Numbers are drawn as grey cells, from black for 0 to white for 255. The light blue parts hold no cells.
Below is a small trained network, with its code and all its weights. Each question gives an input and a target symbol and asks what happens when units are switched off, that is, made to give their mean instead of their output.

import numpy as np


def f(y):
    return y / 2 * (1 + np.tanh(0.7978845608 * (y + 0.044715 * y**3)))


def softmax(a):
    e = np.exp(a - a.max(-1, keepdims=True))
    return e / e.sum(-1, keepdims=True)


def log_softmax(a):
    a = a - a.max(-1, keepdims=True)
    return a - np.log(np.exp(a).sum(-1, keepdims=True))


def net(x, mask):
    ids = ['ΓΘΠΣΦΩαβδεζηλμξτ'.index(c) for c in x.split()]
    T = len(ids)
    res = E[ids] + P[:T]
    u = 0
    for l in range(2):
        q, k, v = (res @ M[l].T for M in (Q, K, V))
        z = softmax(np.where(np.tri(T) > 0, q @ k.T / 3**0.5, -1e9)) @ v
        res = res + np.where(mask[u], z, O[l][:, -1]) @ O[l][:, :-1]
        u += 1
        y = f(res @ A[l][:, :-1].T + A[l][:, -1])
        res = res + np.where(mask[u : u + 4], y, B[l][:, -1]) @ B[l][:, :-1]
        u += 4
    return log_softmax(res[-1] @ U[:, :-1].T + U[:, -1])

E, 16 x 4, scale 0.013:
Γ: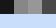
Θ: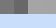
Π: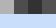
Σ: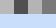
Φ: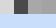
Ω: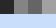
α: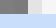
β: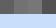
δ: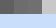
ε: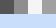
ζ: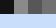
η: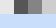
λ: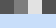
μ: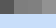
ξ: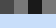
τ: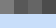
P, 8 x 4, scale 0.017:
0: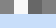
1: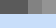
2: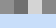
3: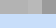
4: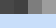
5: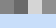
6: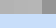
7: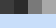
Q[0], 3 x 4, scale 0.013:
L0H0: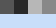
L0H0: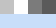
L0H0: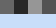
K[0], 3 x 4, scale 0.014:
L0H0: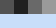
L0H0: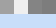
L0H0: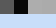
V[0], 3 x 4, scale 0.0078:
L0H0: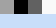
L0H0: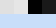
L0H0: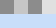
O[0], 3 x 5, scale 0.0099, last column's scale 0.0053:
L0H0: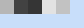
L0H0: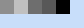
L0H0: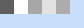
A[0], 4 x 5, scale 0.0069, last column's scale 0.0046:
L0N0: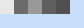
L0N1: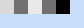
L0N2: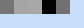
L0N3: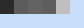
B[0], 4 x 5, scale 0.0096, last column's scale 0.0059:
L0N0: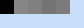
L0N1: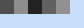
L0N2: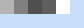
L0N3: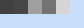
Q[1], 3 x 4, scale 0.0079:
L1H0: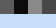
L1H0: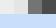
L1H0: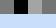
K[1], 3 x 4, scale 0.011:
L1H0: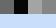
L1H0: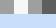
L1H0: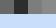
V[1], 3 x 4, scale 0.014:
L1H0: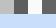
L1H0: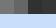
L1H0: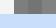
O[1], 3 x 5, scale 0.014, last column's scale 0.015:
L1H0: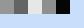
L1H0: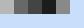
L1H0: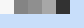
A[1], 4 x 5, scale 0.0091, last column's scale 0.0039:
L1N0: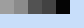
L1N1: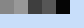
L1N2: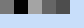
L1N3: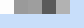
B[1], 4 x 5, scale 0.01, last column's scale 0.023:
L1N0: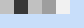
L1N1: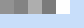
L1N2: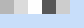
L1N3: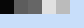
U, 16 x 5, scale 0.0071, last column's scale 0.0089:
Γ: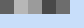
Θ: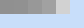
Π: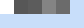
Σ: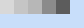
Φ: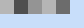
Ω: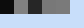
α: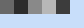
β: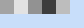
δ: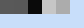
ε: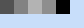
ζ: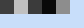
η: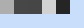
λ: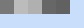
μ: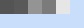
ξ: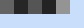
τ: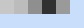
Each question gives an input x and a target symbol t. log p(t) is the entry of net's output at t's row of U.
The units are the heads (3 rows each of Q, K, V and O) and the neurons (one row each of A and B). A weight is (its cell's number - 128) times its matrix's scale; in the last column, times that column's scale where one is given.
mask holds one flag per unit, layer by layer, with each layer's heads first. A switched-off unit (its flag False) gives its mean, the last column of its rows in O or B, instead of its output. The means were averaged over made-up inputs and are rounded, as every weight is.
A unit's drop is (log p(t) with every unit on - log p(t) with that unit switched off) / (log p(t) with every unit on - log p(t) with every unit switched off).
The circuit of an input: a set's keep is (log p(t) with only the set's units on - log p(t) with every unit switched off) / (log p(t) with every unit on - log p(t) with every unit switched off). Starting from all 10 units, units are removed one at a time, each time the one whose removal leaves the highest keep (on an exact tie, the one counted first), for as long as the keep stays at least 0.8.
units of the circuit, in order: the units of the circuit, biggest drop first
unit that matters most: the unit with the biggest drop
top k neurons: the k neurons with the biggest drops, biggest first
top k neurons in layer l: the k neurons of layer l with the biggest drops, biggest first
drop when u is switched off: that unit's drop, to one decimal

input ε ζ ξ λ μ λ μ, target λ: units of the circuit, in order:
[L1H0 L0H0 L0N2]
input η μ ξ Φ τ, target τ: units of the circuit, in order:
[L1N2 L0H0 L1H0]
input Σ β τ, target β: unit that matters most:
L1N2
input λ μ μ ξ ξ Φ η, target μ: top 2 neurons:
[L1N3 L0N2]
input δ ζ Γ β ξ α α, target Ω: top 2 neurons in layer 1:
[L1N2 L1N0]
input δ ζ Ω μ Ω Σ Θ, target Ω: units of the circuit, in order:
[L0H0 L1H0 L1N2]
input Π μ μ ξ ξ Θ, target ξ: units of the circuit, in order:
[L0H0 L1H0]
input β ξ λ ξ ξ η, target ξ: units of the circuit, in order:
[L1H0 L0H0 L0N3]
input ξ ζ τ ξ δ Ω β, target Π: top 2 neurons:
[L1N0 L0N2]
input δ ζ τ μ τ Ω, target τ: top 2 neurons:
[L1N2 L1N3]
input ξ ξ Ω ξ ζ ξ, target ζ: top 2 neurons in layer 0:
[L0N2 L0N3]
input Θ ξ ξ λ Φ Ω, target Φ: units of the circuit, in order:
[L0H0 L1H0]
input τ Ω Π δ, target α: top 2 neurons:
[L1N3 L0N2]
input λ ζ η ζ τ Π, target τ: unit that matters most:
L0H0
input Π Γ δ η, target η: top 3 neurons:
[L1N3 L1N0 L0N2]
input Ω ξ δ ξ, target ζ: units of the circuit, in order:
[L0H0 L1H0]
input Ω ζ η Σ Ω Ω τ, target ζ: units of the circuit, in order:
[L0H0 L1H0]
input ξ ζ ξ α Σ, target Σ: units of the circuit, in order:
[L0H0 L1N2 L1H0]
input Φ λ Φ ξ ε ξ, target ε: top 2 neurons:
[L1N2 L0N2]
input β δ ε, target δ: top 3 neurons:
[L1N2 L1N0 L1N1]
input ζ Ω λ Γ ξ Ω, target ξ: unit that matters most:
L0H0
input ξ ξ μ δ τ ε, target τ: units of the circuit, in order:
[L0H0 L1H0 L1N2]
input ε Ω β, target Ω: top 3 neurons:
[L1N0 L1N1 L0N2]
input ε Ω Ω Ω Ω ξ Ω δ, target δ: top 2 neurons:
[L1N0 L1N1]
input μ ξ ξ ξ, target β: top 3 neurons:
[L0N2 L1N3 L0N3]
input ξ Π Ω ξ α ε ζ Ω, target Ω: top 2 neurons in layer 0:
[L0N3 L0N2]
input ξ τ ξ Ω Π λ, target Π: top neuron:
[L1N0]
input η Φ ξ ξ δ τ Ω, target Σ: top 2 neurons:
[L1N3 L0N3]
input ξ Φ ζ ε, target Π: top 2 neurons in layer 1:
[L1N0 L1N2]
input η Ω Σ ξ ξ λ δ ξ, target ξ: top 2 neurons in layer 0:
[L0N3 L0N2]
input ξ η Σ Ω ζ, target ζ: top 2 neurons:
[L1N2 L1N0]
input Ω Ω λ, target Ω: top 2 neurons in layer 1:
[L1N0 L1N1]
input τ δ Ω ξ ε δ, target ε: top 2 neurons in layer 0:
[L0N2 L0N1]
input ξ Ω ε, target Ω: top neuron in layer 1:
[L1N0]
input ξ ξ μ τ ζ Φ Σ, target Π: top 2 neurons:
[L1N0 L0N2]
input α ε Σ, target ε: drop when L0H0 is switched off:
0.3
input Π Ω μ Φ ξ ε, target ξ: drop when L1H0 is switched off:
0.5
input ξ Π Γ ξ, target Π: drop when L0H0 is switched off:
0.9
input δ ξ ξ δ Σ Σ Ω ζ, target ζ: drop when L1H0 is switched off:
0.5
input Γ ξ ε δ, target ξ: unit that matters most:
L0N2
